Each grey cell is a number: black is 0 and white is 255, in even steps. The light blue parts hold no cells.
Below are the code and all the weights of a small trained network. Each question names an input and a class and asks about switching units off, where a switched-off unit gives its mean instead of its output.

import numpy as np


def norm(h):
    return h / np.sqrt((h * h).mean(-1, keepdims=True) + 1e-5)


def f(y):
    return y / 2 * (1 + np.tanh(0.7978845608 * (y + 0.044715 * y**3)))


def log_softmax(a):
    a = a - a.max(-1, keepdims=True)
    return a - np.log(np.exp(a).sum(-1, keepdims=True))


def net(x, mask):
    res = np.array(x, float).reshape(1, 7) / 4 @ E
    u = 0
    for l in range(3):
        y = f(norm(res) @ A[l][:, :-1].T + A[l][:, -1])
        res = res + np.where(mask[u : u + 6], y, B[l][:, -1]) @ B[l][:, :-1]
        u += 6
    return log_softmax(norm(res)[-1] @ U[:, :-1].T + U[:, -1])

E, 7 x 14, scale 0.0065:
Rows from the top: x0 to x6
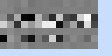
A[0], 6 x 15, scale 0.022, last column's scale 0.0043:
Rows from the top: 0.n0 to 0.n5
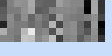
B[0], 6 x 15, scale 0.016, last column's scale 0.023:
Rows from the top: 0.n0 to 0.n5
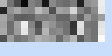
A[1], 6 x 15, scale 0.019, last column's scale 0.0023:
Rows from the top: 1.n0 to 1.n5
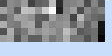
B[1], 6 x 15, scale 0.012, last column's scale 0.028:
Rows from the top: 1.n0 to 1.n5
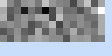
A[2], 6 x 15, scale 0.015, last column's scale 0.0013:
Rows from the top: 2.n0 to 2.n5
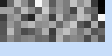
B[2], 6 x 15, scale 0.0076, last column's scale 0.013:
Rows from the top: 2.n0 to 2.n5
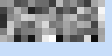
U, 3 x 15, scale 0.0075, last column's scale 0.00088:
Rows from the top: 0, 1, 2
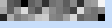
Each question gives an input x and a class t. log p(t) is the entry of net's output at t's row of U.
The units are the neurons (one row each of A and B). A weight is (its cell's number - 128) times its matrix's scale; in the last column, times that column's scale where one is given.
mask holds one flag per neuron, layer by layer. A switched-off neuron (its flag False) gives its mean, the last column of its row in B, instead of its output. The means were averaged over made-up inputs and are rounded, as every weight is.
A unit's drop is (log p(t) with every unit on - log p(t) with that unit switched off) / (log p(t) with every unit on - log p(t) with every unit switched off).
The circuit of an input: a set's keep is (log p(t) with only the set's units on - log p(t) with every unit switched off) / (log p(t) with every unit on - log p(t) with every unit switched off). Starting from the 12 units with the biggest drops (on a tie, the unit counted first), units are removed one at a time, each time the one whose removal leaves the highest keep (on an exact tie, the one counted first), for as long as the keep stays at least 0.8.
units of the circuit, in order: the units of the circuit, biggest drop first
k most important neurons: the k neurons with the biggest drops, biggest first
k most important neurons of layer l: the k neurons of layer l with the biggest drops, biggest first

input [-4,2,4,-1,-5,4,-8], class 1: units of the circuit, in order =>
0.n0
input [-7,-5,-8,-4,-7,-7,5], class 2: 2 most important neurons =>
0.n1; 0.n3
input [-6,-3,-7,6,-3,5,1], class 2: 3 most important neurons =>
0.n5; 0.n0; 0.n4
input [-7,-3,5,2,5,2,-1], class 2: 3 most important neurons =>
1.n1; 0.n0; 0.n3
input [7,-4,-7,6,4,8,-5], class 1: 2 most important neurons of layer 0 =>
0.n3; 0.n0
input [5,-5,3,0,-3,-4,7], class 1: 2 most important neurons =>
0.n5; 0.n0
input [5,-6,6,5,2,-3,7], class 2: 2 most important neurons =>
1.n1; 0.n0
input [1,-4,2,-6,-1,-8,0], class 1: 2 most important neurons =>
0.n4; 1.n1
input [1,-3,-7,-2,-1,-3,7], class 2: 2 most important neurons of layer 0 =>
0.n1; 0.n5
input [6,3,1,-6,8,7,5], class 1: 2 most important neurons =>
0.n3; 1.n1
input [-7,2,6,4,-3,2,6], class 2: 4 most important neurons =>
1.n1; 0.n0; 0.n3; 0.n4
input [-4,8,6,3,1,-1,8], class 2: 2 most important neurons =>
1.n1; 0.n0
